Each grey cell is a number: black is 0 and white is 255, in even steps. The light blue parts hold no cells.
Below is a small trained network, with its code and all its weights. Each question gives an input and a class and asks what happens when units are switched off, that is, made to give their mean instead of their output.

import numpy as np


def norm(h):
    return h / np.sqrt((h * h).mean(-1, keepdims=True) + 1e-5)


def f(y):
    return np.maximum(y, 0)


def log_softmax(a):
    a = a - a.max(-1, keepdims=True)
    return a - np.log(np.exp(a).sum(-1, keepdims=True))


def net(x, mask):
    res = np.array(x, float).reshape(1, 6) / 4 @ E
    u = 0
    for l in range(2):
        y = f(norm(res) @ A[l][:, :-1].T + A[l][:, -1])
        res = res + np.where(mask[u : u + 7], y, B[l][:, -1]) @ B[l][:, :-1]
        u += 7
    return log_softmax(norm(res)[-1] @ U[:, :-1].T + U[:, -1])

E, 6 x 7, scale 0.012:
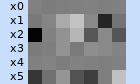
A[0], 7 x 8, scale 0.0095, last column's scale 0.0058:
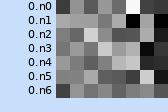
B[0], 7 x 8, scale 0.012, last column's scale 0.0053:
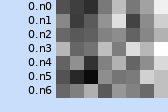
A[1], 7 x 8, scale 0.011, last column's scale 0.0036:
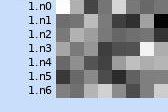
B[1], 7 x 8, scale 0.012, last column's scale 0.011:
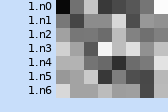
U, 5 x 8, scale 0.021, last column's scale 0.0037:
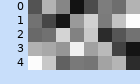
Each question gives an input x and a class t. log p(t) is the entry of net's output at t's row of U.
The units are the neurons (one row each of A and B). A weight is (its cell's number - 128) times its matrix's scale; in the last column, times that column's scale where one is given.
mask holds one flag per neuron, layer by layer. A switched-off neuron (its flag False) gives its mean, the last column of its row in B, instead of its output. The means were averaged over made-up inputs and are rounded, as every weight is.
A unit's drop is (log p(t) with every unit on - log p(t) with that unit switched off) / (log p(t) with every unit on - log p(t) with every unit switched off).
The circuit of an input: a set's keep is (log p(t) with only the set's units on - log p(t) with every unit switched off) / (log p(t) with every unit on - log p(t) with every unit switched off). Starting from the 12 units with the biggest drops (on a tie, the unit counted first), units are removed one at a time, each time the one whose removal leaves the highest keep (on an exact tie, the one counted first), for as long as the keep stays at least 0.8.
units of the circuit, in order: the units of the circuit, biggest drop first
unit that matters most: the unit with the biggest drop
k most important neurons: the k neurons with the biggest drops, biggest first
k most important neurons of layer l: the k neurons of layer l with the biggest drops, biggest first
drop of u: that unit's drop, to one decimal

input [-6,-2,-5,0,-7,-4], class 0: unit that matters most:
1.n0
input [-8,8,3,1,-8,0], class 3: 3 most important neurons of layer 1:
(1.n6, 1.n0, 1.n5)
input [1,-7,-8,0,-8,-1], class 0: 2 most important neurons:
(1.n0, 0.n3)
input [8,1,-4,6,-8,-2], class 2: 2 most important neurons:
(0.n1, 1.n4)
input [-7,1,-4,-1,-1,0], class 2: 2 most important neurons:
(1.n0, 0.n1)
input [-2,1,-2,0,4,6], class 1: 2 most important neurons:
(0.n5, 0.n2)
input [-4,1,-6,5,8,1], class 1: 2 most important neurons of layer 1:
(1.n3, 1.n5)
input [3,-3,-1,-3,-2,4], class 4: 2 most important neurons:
(1.n3, 1.n0)
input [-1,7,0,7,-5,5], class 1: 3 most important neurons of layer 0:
(0.n5, 0.n1, 0.n2)
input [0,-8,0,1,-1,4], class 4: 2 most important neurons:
(1.n0, 1.n3)
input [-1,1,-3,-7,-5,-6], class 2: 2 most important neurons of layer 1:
(1.n0, 1.n4)
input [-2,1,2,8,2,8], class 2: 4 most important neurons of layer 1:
(1.n5, 1.n1, 1.n0, 1.n3)
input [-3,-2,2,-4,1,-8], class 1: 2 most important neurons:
(0.n3, 0.n4)
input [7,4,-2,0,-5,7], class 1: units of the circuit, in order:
(0.n5)
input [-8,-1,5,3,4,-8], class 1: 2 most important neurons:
(0.n0, 0.n4)
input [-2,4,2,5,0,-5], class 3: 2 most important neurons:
(0.n3, 1.n6)
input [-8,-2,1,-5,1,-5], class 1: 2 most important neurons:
(0.n3, 0.n4)
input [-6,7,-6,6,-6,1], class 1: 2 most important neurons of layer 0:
(0.n5, 0.n1)
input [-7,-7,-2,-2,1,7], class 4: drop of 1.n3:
0.4
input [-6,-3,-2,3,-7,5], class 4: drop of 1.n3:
0.2
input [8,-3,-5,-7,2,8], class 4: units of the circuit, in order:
(1.n3)
